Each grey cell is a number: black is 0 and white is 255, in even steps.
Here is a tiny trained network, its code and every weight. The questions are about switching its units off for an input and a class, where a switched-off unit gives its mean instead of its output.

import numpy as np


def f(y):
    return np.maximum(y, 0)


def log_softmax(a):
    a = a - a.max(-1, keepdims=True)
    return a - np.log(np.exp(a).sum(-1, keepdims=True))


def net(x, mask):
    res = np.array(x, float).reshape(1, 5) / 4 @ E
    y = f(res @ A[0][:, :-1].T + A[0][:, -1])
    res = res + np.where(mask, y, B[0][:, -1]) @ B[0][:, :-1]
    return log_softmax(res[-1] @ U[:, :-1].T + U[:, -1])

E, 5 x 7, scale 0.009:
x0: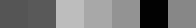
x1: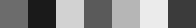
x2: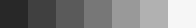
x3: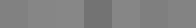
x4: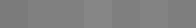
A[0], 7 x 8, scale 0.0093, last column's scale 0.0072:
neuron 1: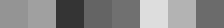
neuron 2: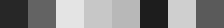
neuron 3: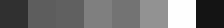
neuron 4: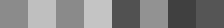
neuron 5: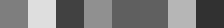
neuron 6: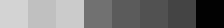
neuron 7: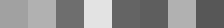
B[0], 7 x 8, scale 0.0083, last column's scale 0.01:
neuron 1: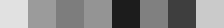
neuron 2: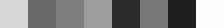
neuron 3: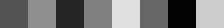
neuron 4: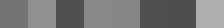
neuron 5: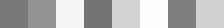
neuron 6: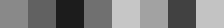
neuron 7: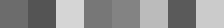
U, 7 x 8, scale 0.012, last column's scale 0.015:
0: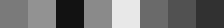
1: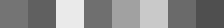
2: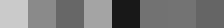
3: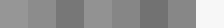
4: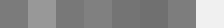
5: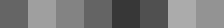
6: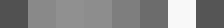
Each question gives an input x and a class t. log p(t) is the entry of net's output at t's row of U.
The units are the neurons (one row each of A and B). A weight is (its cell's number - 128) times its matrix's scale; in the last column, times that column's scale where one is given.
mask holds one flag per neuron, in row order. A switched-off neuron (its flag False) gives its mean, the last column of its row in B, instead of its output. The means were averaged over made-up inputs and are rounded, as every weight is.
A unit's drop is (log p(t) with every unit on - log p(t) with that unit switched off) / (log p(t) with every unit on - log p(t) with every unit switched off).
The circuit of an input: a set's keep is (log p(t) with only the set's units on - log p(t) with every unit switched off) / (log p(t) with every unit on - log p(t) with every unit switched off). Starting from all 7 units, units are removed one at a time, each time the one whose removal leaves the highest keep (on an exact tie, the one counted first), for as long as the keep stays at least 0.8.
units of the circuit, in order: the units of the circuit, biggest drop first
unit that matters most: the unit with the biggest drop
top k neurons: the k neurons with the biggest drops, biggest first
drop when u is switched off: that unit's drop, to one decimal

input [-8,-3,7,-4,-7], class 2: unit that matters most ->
neuron 1
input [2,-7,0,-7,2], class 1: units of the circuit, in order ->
[neuron 5; neuron 7]
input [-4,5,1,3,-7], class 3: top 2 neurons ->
[neuron 5; neuron 7]
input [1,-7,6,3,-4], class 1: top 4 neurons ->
[neuron 5; neuron 7; neuron 6; neuron 4]
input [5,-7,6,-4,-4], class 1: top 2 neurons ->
[neuron 5; neuron 7]
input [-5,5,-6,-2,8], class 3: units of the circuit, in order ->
[neuron 5; neuron 2]
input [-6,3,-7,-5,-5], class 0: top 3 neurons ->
[neuron 6; neuron 2; neuron 4]
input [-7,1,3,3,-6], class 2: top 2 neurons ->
[neuron 1; neuron 5]
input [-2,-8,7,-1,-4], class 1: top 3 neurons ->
[neuron 5; neuron 7; neuron 6]
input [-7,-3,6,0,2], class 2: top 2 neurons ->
[neuron 1; neuron 6]
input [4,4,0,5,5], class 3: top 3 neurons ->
[neuron 5; neuron 7; neuron 1]
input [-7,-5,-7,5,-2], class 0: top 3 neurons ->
[neuron 6; neuron 4; neuron 2]
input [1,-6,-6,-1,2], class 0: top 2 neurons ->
[neuron 6; neuron 4]
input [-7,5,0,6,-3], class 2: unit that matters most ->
neuron 1
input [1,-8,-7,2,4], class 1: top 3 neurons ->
[neuron 5; neuron 7; neuron 3]
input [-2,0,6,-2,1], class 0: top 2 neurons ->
[neuron 3; neuron 2]
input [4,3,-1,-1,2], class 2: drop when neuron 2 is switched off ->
0.3
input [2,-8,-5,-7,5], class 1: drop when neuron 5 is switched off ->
0.4
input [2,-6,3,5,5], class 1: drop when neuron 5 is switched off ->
0.5
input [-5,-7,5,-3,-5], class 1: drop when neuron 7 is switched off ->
0.2
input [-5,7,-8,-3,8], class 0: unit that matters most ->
neuron 6
